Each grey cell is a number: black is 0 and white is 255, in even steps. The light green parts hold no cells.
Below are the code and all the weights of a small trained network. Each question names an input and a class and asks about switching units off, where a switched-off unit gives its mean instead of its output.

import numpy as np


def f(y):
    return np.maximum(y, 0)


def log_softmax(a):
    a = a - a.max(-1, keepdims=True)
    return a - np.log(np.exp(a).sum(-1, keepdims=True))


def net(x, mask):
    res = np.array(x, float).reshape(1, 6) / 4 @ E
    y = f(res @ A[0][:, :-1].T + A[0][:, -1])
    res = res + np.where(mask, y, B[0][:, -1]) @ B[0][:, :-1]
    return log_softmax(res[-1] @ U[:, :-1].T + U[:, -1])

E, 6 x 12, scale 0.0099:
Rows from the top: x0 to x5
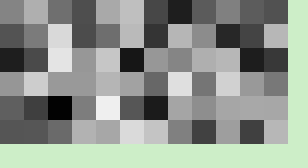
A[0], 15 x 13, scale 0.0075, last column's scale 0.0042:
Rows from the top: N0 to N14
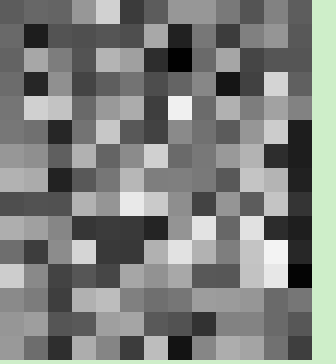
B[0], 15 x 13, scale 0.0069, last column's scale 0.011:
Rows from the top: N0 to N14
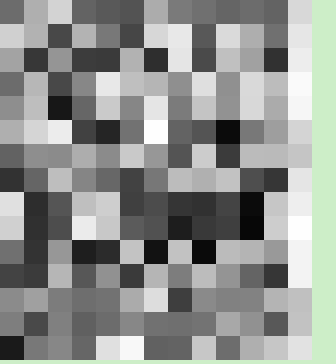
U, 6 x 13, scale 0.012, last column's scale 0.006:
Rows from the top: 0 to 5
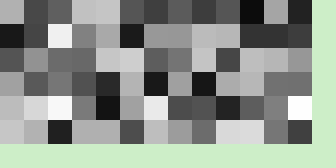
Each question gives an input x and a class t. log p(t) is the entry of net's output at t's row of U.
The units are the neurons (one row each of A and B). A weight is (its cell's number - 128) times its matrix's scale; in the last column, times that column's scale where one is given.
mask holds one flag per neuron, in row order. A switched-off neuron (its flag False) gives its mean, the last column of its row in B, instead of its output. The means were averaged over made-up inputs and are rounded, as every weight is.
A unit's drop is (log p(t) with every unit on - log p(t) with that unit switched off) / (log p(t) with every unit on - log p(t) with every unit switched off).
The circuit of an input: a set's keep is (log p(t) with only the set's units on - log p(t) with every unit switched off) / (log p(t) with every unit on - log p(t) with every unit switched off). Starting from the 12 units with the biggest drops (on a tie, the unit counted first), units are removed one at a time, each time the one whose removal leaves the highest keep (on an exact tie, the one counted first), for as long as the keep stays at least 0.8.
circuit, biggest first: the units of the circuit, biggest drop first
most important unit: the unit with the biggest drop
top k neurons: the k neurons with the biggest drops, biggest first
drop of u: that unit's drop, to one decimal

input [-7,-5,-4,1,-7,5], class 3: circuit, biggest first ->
N10
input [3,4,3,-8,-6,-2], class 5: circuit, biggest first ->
N1; N3
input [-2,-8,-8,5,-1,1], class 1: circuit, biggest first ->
N7; N11
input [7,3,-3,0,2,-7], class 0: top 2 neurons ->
N9; N10
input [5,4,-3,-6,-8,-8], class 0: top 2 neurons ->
N9; N5
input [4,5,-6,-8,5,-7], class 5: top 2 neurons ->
N3; N1
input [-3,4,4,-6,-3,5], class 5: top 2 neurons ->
N3; N1
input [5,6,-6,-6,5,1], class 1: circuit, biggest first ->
N7; N11
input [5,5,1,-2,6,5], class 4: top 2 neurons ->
N5; N9
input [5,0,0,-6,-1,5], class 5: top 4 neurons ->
N1; N9; N10; N3
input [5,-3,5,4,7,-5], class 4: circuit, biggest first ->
N5; N0; N12
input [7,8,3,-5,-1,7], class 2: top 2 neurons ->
N3; N9
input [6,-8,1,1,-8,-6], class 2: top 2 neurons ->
N14; N6
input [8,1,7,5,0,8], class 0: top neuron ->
N8
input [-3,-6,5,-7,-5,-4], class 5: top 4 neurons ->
N1; N5; N11; N7
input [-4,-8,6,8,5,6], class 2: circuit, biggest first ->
N14; N1
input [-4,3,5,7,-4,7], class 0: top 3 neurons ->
N8; N1; N3
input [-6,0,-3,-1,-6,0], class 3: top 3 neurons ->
N10; N5; N0
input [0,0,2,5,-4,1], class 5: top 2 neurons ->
N5; N4
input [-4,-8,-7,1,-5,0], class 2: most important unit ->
N6
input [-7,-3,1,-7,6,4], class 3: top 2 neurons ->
N10; N4
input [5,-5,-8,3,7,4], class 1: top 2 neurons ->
N7; N11
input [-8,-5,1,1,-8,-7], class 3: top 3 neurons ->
N10; N8; N5
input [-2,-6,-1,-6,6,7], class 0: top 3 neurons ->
N8; N3; N4
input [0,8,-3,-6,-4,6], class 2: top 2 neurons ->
N3; N9
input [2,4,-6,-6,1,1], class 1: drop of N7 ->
0.5
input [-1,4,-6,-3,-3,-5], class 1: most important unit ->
N11
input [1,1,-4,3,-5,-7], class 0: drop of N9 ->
0.8
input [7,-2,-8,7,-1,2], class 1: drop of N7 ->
0.5
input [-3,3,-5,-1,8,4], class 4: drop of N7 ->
0.0
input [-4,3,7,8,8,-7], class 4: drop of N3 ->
0.1
